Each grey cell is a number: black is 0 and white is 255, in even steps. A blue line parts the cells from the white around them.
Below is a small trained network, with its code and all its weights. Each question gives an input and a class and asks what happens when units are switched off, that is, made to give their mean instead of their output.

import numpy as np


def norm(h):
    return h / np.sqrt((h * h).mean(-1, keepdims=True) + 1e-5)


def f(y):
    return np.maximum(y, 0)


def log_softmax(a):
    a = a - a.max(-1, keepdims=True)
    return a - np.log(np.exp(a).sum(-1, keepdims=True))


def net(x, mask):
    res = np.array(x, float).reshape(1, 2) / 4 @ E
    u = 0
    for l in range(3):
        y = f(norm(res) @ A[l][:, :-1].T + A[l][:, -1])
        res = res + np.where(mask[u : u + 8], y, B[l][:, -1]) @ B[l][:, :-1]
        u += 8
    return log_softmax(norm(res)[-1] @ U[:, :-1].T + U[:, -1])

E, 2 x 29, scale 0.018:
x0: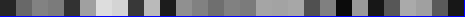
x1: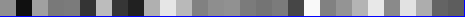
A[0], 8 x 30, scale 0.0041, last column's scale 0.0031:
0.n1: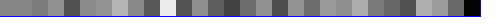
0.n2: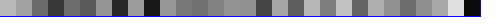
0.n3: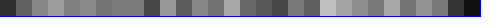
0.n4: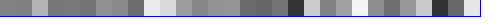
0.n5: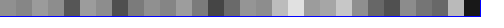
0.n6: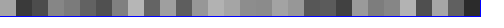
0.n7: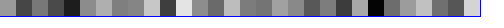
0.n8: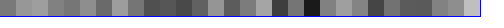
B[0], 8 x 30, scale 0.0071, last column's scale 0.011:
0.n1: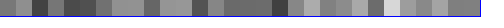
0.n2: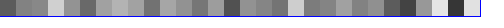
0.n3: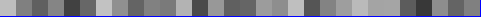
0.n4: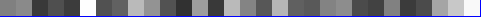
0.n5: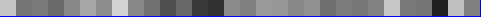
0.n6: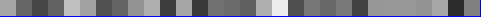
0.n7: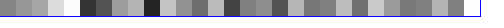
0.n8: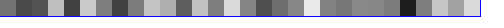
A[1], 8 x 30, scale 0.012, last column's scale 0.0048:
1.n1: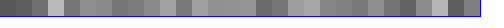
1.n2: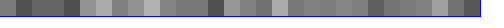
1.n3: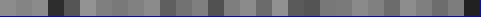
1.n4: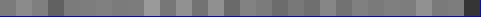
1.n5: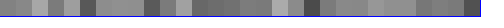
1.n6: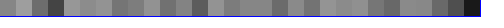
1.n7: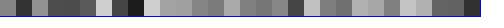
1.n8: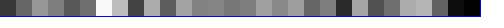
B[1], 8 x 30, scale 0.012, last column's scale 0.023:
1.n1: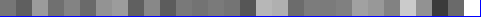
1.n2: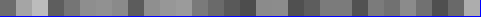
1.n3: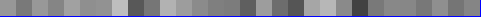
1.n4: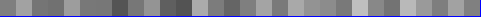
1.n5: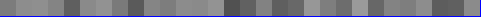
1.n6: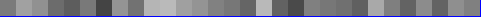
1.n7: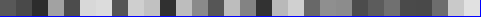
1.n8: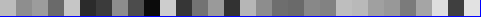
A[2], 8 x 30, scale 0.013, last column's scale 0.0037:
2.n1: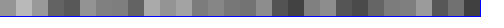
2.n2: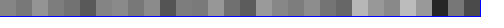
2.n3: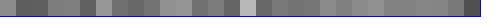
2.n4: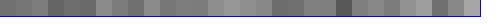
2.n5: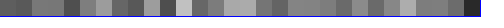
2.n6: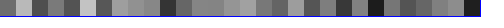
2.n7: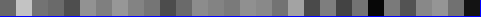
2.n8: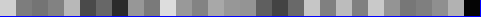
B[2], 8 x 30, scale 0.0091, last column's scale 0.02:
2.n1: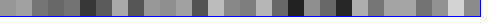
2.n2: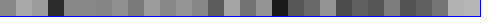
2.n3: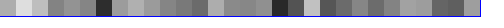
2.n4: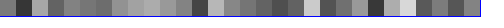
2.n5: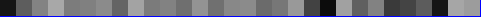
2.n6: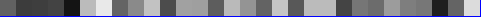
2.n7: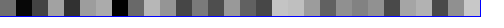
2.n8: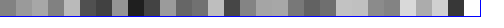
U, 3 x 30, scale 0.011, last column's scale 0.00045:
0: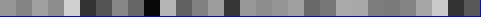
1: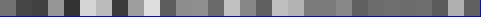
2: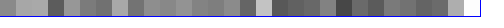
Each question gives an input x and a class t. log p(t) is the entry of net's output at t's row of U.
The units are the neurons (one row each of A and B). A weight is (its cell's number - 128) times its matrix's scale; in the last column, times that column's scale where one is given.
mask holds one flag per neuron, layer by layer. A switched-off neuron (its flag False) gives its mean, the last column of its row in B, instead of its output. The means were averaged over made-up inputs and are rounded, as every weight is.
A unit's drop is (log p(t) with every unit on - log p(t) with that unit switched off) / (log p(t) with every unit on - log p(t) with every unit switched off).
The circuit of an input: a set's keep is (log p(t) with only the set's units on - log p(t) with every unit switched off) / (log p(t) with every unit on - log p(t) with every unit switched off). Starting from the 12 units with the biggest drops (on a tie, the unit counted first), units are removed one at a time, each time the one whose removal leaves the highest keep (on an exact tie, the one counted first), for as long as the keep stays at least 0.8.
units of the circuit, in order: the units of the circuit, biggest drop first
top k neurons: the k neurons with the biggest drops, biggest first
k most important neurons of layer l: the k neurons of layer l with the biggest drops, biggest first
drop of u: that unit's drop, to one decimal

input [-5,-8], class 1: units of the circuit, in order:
1.n8
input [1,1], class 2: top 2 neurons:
1.n7, 1.n8
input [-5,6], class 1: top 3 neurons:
0.n7, 1.n8, 1.n7
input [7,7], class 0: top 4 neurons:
1.n8, 0.n8, 0.n7, 2.n6
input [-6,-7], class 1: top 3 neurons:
1.n8, 0.n7, 2.n6
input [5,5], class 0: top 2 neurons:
1.n8, 0.n8
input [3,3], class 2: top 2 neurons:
0.n4, 1.n7
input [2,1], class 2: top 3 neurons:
1.n8, 1.n7, 2.n2
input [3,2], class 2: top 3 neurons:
0.n7, 1.n7, 1.n8
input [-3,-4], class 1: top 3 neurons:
1.n8, 0.n7, 2.n8
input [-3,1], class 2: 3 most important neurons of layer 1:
1.n1, 1.n7, 1.n8
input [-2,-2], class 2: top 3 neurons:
1.n7, 1.n8, 1.n1
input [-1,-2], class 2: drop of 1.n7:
0.8
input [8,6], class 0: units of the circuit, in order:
1.n8
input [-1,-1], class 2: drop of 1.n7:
0.4
